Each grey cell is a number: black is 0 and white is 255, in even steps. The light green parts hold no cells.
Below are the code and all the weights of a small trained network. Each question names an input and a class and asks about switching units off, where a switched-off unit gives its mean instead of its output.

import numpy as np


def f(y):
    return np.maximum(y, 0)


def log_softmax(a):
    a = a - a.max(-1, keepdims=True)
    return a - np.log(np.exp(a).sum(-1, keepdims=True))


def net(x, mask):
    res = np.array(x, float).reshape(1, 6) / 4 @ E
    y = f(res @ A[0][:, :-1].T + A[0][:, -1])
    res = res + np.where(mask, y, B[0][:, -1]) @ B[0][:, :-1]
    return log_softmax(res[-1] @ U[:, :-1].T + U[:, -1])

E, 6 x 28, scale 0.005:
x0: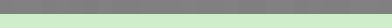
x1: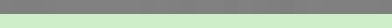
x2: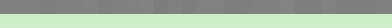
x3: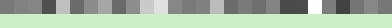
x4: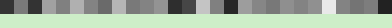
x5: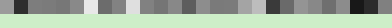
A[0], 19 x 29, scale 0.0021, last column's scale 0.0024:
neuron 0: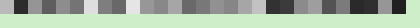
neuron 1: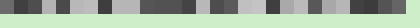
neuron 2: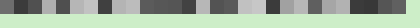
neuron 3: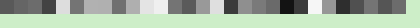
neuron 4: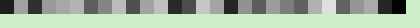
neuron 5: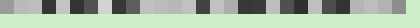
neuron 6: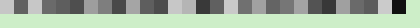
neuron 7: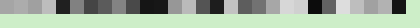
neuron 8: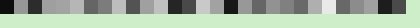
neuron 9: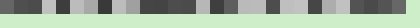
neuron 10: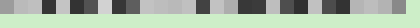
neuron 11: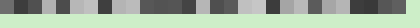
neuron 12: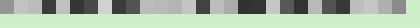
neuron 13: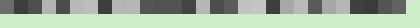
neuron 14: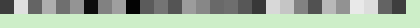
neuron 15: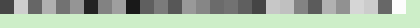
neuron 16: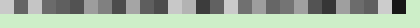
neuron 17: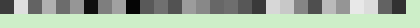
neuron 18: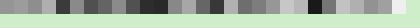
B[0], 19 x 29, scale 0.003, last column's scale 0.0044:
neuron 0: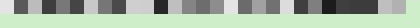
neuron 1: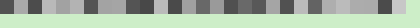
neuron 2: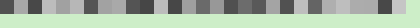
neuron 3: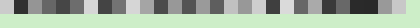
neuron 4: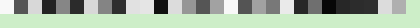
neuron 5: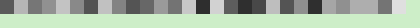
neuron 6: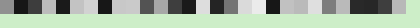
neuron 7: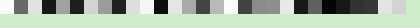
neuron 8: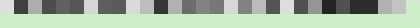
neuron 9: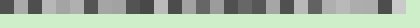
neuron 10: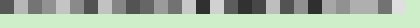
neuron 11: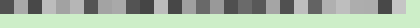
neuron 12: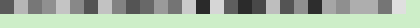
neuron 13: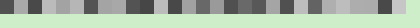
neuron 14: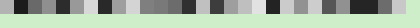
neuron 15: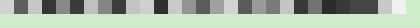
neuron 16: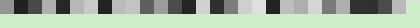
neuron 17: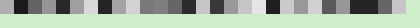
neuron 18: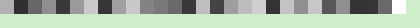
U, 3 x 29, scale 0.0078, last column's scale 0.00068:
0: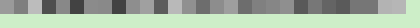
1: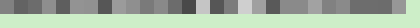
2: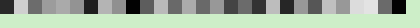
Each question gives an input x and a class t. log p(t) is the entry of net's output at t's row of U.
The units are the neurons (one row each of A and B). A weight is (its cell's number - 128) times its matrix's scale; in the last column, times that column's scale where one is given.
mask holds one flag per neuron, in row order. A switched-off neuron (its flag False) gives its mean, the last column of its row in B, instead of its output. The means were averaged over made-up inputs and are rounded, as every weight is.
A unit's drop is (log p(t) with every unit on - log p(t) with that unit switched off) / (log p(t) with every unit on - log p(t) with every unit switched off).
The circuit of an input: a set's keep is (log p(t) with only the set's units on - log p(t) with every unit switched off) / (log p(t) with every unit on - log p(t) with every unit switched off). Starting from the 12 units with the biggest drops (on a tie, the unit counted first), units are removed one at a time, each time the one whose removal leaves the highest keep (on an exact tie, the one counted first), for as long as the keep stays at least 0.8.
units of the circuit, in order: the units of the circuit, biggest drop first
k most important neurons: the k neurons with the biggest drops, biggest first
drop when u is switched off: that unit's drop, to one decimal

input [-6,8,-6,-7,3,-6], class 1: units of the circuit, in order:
(neuron 17)
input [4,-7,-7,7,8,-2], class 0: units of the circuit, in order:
(neuron 4; neuron 8)
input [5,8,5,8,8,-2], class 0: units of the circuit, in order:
(neuron 4; neuron 8)
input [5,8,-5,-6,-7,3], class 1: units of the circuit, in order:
(neuron 6; neuron 16)
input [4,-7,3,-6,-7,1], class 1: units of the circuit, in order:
(neuron 6; neuron 16)
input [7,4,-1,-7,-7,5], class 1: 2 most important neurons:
(neuron 6; neuron 16)
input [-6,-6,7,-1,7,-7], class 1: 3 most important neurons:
(neuron 17; neuron 14; neuron 7)
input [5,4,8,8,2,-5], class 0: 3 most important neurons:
(neuron 3; neuron 4; neuron 8)
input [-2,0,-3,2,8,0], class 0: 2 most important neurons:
(neuron 4; neuron 8)
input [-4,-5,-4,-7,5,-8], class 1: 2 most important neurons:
(neuron 17; neuron 14)
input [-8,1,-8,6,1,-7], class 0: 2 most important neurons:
(neuron 4; neuron 15)
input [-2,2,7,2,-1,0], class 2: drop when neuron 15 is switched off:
0.2
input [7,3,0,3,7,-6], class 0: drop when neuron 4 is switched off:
0.3
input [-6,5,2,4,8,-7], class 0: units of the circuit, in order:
(neuron 4)
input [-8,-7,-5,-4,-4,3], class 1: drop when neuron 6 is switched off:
0.2
